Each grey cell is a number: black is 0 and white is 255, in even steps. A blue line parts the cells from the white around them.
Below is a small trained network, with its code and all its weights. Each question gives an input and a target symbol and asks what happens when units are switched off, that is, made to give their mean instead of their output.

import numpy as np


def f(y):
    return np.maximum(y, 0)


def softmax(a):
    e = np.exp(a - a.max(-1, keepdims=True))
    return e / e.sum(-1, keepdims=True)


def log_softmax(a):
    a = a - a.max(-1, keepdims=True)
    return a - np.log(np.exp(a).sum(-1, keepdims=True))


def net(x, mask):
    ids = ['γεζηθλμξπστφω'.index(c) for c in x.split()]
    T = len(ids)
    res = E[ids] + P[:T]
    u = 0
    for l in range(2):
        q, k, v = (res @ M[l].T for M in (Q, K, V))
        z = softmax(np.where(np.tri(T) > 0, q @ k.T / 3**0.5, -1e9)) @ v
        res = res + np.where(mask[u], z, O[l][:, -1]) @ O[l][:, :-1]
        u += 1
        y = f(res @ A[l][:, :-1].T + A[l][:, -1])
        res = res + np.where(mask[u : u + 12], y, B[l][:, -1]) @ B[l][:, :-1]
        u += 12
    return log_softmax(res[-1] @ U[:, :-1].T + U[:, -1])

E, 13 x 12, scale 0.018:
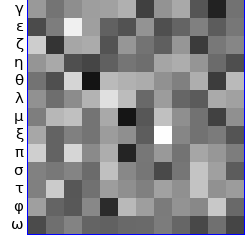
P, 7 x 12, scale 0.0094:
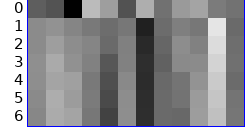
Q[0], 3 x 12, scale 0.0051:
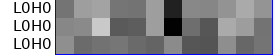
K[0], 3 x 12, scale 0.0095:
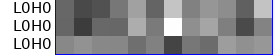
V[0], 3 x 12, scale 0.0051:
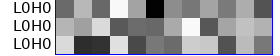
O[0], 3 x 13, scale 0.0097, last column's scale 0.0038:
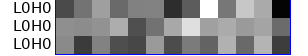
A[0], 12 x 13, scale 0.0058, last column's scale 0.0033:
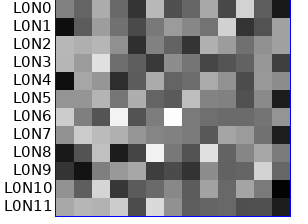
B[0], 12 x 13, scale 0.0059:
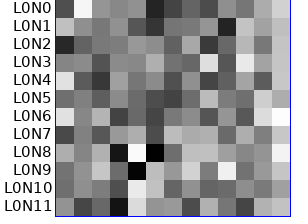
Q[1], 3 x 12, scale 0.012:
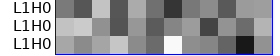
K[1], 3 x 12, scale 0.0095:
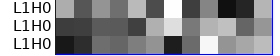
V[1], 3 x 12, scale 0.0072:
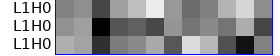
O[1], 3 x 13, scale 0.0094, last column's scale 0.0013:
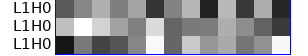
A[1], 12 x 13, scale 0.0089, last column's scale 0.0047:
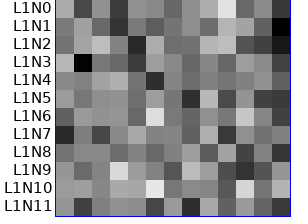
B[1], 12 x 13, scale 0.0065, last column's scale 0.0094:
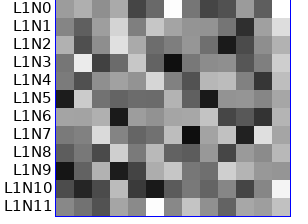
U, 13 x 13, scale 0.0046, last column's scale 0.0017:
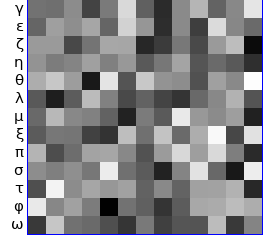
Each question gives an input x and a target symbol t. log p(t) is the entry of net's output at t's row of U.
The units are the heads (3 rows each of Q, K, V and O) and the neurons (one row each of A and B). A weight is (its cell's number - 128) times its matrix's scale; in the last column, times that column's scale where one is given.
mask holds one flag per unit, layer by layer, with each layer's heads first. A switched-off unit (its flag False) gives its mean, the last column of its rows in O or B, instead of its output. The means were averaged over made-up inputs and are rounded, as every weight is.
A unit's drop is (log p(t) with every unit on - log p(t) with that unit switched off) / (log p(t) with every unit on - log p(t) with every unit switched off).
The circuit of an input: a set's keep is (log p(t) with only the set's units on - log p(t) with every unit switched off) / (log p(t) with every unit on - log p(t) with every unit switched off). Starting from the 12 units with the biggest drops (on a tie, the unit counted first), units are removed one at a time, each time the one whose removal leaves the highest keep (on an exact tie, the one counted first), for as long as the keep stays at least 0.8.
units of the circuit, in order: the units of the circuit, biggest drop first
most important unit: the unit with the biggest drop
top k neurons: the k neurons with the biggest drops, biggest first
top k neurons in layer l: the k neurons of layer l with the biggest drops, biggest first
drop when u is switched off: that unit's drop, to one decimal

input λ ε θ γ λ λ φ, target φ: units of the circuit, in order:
(L1H0 L0N6)
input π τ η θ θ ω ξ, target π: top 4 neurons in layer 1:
(L1N4 L1N11 L1N0 L1N5)
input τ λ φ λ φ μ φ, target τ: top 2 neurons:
(L0N0 L0N8)
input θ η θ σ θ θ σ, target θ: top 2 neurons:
(L0N6 L1N10)
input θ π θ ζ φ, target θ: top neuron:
(L0N6)
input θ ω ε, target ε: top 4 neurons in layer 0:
(L0N3 L0N7 L0N11 L0N8)
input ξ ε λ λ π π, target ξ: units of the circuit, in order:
(L1H0 L0H0 L0N2)
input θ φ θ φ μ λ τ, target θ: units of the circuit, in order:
(L0H0 L0N6)
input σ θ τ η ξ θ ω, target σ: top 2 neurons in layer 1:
(L1N4 L1N0)
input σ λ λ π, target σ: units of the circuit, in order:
(L1H0 L1N4)
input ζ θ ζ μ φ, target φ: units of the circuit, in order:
(L0H0 L1H0)
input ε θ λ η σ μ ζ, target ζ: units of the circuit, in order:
(L1H0 L1N3)
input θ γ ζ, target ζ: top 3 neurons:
(L0N6 L1N3 L0N11)
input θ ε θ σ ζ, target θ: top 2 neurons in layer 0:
(L0N6 L0N11)
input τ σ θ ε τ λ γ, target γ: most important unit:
L1N9
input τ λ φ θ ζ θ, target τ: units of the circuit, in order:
(L1H0 L0H0 L1N8)
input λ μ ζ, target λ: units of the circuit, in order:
(L1H0 L0H0 L0N2)
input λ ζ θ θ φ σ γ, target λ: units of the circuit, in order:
(L1H0 L0H0 L0N9)
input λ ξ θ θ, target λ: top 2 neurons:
(L0N9 L1N8)
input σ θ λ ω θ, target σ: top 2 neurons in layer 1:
(L1N4 L1N0)
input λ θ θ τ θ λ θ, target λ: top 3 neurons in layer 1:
(L1N8 L1N6 L1N3)
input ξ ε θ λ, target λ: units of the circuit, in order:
(L1N10)
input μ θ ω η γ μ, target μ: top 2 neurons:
(L1N7 L0N5)
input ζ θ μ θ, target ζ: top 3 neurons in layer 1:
(L1N3 L1N11 L1N0)
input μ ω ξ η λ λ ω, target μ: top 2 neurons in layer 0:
(L0N8 L0N0)
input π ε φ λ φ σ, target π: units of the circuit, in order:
(L0H0 L1H0 L1N11)
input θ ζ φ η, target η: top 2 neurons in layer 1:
(L1N2 L1N10)
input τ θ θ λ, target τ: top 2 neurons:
(L0N6 L0N4)
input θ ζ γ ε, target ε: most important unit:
L0N3
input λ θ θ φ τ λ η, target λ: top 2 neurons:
(L0N9 L1N8)
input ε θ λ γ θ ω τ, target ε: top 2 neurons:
(L0N9 L1N11)
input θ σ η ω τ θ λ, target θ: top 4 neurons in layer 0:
(L0N6 L0N11 L0N3 L0N4)
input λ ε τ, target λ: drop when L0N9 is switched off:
0.2
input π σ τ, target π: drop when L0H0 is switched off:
1.4
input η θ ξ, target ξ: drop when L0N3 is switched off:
0.2
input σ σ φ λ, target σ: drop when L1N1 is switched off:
0.0
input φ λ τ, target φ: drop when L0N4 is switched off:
0.1
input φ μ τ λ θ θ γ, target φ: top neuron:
(L0N8)
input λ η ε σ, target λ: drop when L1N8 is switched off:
0.1
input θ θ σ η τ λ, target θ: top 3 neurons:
(L0N6 L0N11 L0N3)
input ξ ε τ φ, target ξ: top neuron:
(L0N8)
